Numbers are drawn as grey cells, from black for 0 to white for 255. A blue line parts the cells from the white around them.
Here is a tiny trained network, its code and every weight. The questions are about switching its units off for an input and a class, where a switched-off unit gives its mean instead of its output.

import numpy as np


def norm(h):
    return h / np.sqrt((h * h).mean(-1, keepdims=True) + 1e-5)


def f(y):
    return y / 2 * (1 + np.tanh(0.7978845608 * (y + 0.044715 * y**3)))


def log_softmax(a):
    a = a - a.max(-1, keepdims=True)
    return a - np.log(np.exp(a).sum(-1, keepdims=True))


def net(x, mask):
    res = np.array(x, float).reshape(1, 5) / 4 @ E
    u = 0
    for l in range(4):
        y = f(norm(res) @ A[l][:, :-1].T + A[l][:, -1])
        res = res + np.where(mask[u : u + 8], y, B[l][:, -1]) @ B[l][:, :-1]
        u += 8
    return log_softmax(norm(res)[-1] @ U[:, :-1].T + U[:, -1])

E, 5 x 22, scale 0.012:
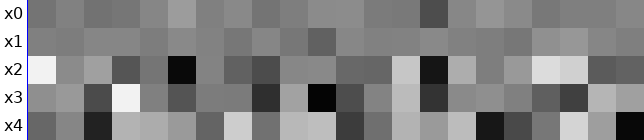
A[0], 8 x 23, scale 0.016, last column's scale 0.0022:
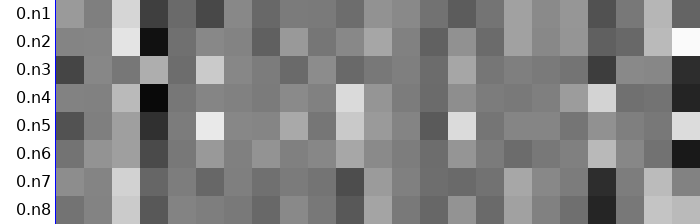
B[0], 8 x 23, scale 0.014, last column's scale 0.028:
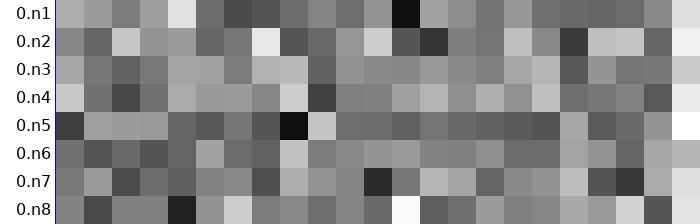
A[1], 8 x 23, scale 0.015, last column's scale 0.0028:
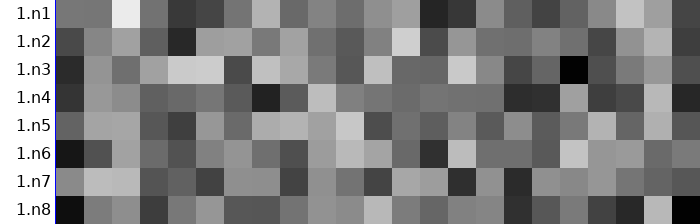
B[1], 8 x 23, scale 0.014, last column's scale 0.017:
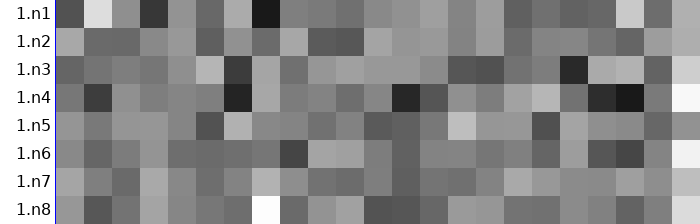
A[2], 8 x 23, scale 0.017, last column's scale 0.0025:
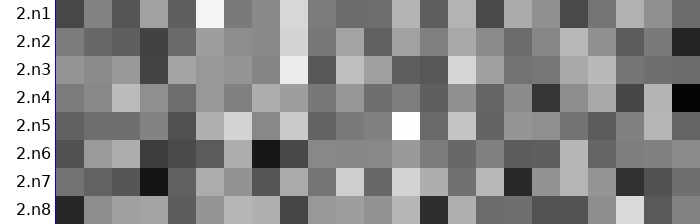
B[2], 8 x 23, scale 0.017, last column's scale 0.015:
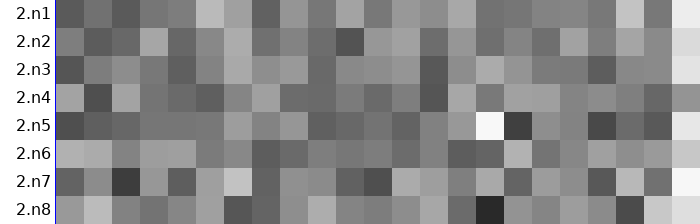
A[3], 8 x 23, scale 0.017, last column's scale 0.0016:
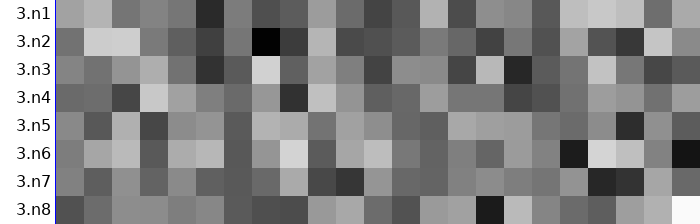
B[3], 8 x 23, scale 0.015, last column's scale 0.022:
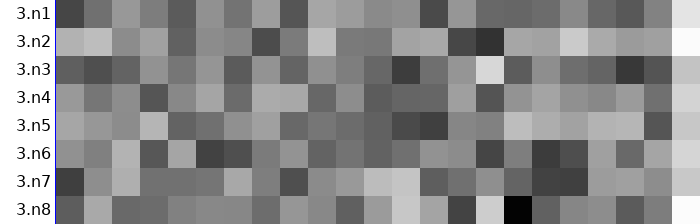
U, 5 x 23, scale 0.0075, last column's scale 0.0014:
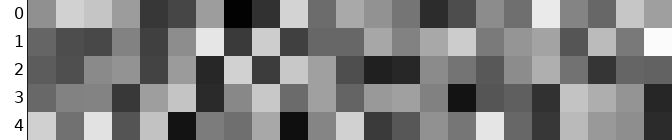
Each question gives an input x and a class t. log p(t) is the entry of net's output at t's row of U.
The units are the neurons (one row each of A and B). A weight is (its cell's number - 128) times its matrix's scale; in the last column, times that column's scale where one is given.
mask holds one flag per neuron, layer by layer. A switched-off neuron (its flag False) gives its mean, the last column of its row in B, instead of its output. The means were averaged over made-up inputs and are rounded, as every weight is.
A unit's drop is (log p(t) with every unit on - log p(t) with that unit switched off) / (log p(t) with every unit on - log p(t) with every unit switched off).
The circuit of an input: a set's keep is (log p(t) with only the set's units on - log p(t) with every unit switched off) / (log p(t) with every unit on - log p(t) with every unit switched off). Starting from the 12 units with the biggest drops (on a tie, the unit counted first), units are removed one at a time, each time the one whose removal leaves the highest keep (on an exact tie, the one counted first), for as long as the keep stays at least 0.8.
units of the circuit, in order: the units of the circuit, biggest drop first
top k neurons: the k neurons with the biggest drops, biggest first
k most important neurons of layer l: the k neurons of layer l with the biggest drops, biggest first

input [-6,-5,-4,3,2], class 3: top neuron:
(0.n8)
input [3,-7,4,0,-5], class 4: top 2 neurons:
(0.n5; 0.n2)
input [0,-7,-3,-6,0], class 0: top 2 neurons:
(0.n5; 0.n2)
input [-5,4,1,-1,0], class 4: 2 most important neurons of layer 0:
(0.n8; 0.n7)
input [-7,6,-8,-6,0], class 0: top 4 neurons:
(0.n5; 1.n1; 0.n7; 0.n1)
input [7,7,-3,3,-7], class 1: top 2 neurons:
(0.n8; 0.n7)
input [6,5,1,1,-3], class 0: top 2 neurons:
(0.n4; 0.n1)
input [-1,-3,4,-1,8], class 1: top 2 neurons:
(0.n5; 0.n2)
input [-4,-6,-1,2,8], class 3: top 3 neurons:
(0.n5; 0.n7; 0.n8)
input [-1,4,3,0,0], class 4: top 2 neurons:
(0.n5; 0.n8)
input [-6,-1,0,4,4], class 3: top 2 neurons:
(0.n5; 0.n8)
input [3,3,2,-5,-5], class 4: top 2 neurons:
(0.n2; 0.n4)
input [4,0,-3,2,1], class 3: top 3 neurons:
(0.n8; 0.n7; 1.n3)
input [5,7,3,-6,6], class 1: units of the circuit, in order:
(0.n4)
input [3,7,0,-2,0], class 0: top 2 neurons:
(0.n5; 0.n2)
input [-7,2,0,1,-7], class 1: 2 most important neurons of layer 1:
(1.n6; 1.n4)
